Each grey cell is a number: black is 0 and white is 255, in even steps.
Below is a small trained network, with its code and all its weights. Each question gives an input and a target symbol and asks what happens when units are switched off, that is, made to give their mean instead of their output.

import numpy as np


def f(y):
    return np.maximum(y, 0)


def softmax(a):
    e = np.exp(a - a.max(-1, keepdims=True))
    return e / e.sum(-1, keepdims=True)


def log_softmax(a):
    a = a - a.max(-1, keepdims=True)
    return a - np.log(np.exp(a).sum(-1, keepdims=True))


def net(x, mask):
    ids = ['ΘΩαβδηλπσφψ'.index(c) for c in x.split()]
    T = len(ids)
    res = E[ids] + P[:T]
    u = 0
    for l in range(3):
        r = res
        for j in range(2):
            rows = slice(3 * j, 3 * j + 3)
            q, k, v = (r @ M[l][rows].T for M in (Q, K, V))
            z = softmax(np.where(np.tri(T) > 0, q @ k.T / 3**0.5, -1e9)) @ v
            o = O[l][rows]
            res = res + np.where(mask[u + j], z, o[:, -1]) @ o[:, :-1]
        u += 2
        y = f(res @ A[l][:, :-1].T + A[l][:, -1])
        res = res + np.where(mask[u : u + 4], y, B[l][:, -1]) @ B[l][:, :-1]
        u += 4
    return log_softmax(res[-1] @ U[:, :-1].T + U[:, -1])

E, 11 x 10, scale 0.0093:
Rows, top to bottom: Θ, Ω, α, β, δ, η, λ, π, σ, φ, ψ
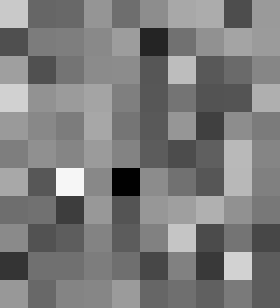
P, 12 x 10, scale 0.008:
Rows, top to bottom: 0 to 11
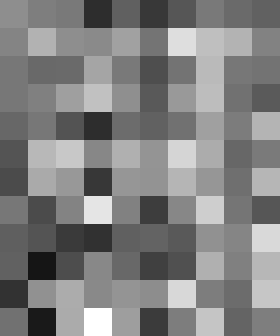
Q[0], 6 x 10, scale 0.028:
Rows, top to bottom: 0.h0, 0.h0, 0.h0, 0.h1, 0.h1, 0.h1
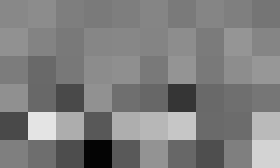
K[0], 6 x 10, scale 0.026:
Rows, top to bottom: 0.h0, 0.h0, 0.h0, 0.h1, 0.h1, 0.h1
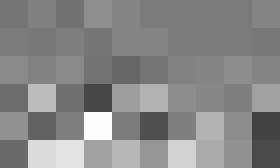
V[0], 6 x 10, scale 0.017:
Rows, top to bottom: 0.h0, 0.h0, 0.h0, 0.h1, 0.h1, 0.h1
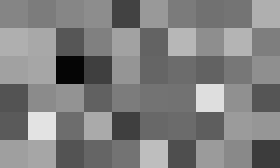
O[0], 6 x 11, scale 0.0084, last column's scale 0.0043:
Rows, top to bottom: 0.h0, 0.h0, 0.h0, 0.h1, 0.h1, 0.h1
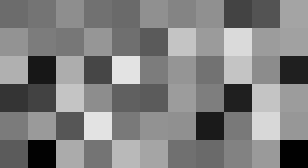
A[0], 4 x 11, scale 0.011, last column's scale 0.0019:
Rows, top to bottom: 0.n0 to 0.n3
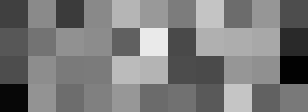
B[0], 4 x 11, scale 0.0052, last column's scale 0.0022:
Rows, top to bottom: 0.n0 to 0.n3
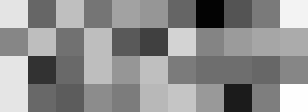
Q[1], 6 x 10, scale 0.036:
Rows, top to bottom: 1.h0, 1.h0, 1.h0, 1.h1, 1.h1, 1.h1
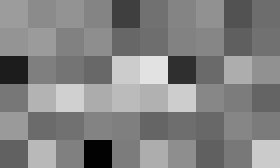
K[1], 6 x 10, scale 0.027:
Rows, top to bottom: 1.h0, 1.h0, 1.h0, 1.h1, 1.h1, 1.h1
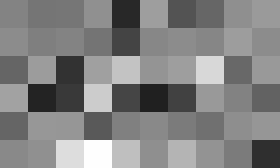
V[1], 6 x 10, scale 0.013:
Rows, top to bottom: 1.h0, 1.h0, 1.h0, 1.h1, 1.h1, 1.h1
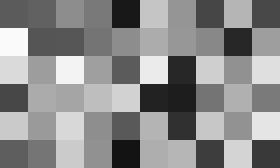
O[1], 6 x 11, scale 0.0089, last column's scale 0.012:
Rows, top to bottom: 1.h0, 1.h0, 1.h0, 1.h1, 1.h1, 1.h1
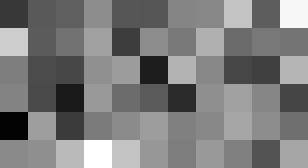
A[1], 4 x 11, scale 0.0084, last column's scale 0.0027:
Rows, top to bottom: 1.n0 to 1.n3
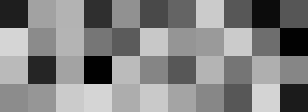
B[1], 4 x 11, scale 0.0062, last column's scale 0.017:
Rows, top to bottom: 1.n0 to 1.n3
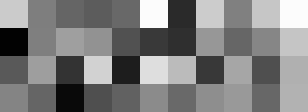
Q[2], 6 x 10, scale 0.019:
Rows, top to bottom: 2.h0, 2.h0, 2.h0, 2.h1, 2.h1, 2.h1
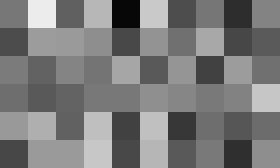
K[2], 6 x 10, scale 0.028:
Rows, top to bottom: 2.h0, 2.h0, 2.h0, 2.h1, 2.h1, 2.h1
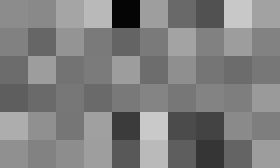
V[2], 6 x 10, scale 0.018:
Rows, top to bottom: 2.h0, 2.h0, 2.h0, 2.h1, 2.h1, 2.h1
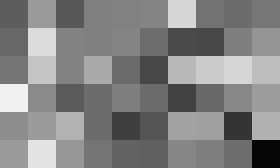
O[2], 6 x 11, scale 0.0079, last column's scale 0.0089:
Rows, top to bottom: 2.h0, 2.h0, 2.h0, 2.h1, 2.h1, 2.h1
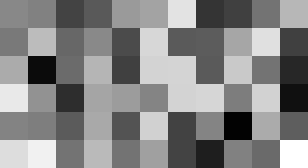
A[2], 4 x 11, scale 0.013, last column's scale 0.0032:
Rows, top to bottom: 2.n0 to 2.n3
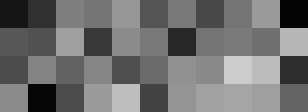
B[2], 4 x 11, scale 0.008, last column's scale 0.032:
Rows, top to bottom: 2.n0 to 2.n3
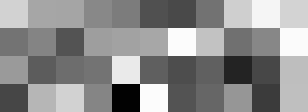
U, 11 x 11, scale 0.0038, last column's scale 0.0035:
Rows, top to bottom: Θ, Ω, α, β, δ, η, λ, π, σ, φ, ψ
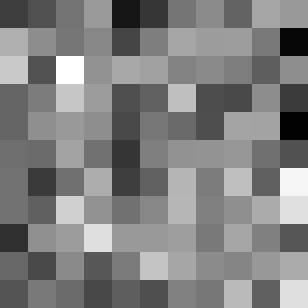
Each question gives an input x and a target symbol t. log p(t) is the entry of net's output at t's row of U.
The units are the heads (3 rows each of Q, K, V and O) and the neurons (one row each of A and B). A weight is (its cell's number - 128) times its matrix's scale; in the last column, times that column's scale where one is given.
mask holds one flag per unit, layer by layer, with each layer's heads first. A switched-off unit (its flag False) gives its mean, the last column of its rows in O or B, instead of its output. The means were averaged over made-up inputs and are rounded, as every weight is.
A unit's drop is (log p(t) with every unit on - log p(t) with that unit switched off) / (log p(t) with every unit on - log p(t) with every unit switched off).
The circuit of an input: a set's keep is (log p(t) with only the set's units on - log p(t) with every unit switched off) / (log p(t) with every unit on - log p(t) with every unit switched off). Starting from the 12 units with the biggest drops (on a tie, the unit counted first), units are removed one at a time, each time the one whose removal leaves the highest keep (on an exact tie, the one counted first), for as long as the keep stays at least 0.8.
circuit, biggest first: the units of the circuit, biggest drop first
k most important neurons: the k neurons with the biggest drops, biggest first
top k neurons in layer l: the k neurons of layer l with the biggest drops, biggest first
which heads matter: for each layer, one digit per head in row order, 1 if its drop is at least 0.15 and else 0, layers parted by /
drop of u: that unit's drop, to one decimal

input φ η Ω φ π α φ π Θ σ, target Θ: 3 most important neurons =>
0.n3, 1.n1, 1.n2
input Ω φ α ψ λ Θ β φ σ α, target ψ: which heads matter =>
01 / 11 / 00
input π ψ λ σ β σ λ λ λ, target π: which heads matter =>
11 / 10 / 01
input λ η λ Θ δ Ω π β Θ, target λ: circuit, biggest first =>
2.h0, 1.h1
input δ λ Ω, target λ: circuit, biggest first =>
2.h0
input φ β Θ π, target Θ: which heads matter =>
01 / 11 / 01
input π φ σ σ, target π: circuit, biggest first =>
0.h1, 2.h1, 2.n0, 2.n1
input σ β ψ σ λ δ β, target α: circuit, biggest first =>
1.h1, 0.h1, 2.h0, 1.h0
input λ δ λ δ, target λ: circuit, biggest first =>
2.h0, 1.h0
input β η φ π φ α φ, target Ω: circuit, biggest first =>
1.h0, 2.h1
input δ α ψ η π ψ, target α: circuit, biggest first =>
2.n2, 1.h0, 2.h0, 0.h0
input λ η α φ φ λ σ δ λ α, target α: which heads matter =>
00 / 01 / 10
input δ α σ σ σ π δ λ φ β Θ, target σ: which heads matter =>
00 / 11 / 00
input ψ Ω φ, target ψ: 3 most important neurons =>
1.n2, 1.n0, 2.n1
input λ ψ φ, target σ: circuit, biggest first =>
1.h1
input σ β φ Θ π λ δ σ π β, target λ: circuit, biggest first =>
1.h0, 2.h0
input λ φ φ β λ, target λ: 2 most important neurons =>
1.n0, 1.n1
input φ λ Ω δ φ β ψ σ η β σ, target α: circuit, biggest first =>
1.h1, 2.h0
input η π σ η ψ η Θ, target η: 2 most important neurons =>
2.n3, 0.n2
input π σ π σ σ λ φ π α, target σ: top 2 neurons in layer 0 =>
0.n3, 0.n1
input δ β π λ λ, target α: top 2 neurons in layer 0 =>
0.n3, 0.n0
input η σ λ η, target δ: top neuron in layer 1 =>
1.n0
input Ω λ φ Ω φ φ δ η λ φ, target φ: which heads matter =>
10 / 11 / 11
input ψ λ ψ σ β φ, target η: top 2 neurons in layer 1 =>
1.n0, 1.n1
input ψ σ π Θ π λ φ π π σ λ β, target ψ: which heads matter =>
11 / 11 / 11
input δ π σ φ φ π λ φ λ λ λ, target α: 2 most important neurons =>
2.n2, 0.n3
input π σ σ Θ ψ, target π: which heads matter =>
11 / 10 / 01
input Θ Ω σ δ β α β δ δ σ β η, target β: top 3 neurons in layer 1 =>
1.n2, 1.n0, 1.n1
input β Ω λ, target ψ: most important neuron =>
1.n2
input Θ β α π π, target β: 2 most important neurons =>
1.n2, 1.n0
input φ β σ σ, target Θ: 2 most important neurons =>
0.n3, 1.n1
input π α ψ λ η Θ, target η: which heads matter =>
01 / 11 / 11
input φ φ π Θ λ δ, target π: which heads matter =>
01 / 00 / 01
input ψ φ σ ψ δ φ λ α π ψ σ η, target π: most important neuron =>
1.n2
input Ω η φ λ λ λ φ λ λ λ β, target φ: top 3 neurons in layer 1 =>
1.n0, 1.n3, 1.n1
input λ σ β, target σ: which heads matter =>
10 / 11 / 11
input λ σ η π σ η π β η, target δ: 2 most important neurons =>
2.n0, 2.n3
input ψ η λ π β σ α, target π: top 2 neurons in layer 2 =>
2.n0, 2.n1
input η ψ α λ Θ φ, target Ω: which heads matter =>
01 / 01 / 01
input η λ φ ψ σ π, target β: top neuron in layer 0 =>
0.n3
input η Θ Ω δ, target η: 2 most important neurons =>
2.n3, 0.n2
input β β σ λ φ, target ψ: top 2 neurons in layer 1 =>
1.n2, 1.n1
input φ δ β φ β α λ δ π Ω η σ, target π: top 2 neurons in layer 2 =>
2.n0, 2.n1
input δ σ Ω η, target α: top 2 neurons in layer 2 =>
2.n2, 2.n1
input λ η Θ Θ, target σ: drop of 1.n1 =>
-0.1
